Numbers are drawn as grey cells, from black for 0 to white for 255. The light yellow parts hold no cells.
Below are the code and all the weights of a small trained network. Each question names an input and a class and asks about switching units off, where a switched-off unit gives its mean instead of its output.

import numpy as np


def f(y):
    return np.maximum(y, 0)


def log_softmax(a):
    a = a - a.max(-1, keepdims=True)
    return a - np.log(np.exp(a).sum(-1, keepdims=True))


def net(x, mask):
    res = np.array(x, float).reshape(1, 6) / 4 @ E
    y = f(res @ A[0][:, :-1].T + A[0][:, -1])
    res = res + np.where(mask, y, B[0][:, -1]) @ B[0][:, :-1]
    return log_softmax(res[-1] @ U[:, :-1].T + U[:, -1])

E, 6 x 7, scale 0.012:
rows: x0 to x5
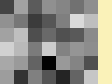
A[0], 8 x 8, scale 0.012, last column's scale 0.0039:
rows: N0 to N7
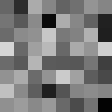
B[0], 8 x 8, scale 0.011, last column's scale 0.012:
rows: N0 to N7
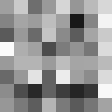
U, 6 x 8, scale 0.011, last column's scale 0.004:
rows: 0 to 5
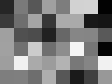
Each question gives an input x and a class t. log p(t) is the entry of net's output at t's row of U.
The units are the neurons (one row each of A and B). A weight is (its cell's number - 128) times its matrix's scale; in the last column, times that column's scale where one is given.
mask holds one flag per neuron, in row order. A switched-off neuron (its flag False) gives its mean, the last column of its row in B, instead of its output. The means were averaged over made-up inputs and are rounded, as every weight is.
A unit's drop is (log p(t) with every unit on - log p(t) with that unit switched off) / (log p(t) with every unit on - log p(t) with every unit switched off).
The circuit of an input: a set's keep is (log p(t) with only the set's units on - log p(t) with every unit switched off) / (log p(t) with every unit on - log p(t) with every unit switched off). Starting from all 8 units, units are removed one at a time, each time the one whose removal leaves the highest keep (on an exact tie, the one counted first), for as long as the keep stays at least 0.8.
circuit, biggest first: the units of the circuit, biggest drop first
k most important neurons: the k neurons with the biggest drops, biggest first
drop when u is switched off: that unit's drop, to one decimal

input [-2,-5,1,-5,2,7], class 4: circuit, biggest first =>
[N4]
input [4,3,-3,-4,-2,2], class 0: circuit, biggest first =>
[N3 N1]
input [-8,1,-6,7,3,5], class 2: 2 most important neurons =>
[N6 N5]
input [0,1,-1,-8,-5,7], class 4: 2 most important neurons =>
[N0 N4]
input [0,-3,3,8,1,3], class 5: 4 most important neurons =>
[N5 N0 N4 N7]
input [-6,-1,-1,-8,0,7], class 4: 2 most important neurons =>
[N0 N4]
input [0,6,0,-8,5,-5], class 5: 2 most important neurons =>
[N1 N6]
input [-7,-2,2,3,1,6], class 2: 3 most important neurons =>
[N6 N1 N3]
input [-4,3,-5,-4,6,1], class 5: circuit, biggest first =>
[N1 N6]
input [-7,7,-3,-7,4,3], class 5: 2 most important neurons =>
[N1 N6]
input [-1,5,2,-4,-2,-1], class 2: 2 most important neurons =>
[N1 N2]
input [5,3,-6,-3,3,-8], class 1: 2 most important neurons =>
[N0 N3]
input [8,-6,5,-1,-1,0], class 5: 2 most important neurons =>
[N5 N0]
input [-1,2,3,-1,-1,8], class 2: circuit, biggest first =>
[N1]
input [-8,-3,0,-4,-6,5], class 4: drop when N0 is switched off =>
0.1
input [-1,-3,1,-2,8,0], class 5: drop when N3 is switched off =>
0.0
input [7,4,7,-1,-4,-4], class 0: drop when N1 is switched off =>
0.3
